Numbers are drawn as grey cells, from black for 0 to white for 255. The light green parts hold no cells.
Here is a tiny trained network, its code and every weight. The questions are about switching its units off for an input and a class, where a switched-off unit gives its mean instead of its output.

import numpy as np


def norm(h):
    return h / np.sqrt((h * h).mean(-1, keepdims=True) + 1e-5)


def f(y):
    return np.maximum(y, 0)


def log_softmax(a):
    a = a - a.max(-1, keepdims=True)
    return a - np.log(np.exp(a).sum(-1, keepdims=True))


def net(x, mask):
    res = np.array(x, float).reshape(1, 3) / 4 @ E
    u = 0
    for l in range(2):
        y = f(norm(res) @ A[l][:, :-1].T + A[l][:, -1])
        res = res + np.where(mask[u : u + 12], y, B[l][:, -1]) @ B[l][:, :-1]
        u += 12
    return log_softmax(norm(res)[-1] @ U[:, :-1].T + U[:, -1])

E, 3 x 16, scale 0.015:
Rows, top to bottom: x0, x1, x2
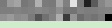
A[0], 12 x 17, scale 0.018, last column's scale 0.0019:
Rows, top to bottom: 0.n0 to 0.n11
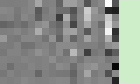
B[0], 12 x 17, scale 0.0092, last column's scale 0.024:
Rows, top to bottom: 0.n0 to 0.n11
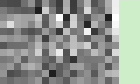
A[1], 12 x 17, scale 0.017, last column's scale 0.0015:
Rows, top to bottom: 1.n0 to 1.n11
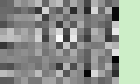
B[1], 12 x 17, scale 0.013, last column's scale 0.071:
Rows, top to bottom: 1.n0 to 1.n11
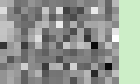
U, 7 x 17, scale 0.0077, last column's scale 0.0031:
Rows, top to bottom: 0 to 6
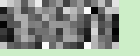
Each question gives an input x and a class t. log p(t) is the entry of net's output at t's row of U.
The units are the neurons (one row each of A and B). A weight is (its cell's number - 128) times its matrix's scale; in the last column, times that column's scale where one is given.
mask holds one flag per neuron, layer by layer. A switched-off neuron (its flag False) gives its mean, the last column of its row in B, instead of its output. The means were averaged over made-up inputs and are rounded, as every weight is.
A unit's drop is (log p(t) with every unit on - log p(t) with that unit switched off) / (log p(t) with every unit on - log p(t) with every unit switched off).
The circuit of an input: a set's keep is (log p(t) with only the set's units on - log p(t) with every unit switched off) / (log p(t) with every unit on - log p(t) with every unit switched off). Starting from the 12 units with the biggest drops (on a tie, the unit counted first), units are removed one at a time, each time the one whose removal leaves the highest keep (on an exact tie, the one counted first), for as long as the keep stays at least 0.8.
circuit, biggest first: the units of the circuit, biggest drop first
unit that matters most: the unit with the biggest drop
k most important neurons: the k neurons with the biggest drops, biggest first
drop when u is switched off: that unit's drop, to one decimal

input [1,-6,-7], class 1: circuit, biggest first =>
[0.n4, 1.n5, 1.n4]
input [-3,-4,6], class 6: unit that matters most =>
1.n5
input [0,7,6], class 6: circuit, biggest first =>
[0.n2, 1.n5, 1.n4, 1.n10]
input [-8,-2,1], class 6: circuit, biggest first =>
[0.n1, 1.n5, 1.n4]
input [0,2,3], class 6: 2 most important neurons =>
[0.n3, 0.n2]
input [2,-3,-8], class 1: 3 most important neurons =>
[0.n4, 0.n0, 1.n5]
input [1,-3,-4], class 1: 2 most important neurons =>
[0.n4, 0.n0]
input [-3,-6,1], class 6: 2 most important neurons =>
[0.n1, 1.n5]
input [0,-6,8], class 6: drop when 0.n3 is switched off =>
1.0
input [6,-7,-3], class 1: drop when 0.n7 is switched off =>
0.0
